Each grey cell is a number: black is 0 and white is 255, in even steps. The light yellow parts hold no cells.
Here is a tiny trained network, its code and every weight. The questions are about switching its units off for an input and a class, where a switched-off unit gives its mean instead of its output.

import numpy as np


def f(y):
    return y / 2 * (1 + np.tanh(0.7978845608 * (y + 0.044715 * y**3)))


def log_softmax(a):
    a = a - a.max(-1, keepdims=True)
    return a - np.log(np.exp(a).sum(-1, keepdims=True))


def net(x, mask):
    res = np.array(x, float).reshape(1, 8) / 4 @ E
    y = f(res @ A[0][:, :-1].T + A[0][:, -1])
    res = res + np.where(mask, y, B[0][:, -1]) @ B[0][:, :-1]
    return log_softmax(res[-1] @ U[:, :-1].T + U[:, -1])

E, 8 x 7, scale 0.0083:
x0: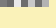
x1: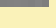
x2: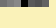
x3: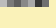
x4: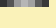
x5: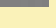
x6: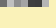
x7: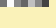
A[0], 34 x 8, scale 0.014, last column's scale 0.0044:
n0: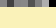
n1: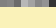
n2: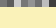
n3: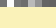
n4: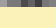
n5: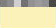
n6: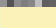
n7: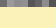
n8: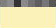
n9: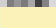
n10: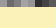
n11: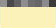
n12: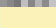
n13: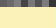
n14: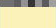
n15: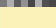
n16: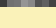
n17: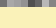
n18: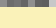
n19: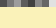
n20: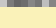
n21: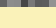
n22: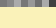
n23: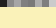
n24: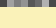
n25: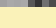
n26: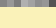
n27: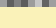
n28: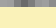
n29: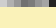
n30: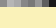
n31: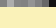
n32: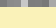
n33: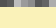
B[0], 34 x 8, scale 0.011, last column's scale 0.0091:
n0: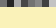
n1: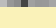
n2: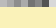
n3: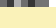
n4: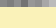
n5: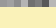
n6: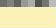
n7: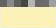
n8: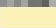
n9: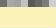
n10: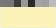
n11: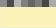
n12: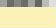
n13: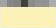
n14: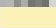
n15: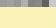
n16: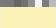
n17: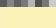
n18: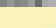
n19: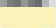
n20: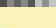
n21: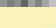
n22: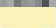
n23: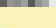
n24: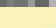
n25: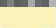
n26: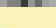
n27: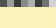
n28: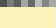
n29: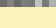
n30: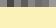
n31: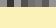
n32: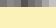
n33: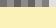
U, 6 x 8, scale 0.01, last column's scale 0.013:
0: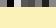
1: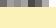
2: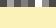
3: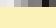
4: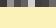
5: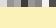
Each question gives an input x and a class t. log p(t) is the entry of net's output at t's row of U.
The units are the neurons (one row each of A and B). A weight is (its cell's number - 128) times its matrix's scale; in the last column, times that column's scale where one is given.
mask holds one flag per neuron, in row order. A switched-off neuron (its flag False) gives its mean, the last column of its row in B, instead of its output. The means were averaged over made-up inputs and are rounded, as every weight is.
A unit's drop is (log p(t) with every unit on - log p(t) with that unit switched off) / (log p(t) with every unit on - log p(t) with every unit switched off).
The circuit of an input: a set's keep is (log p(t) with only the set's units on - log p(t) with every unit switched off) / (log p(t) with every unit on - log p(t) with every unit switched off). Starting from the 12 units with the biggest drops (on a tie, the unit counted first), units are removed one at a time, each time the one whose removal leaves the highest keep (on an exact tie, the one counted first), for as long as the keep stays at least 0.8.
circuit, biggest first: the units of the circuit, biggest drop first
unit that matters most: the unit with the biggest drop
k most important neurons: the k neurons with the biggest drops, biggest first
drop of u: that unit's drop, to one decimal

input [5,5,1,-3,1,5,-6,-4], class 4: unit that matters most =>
n27
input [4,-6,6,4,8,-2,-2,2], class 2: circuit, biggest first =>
n16, n10
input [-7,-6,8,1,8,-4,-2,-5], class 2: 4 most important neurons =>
n16, n10, n12, n33
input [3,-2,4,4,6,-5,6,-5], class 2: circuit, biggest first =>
n16, n33
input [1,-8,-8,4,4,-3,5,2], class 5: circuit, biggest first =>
n1, n26
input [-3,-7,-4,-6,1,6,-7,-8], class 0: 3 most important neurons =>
n0, n11, n17
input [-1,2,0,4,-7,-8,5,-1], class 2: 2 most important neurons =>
n20, n29
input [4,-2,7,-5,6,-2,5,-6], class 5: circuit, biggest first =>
n19, n13
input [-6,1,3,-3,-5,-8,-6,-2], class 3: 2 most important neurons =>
n14, n15
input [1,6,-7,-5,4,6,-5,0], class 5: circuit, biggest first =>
n12, n1
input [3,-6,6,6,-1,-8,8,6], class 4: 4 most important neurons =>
n25, n17, n7, n23
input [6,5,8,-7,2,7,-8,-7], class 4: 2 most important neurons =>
n27, n6
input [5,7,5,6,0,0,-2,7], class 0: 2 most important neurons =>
n3, n31
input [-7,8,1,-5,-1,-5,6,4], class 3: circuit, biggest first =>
n15
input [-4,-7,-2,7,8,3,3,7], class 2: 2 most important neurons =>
n10, n16
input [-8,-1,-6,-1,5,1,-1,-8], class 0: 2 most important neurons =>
n0, n11
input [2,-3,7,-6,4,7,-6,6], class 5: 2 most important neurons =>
n21, n19
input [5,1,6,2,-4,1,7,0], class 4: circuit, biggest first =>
n17, n25
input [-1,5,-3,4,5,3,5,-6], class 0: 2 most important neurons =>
n11, n0
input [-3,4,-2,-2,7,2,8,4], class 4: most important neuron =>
n25
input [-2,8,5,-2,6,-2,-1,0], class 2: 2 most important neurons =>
n16, n12
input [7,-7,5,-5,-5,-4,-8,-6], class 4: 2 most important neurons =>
n27, n6
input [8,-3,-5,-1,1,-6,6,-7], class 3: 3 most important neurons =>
n2, n3, n22
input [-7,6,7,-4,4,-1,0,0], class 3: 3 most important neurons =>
n14, n15, n12
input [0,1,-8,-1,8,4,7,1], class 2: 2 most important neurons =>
n16, n33
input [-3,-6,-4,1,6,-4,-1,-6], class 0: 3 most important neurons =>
n11, n0, n20
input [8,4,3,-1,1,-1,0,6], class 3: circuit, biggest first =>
n5
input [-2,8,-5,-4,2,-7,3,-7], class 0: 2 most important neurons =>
n0, n11
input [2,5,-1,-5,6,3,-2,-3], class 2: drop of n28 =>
-0.1
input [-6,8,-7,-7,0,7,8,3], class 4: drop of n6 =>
-0.1
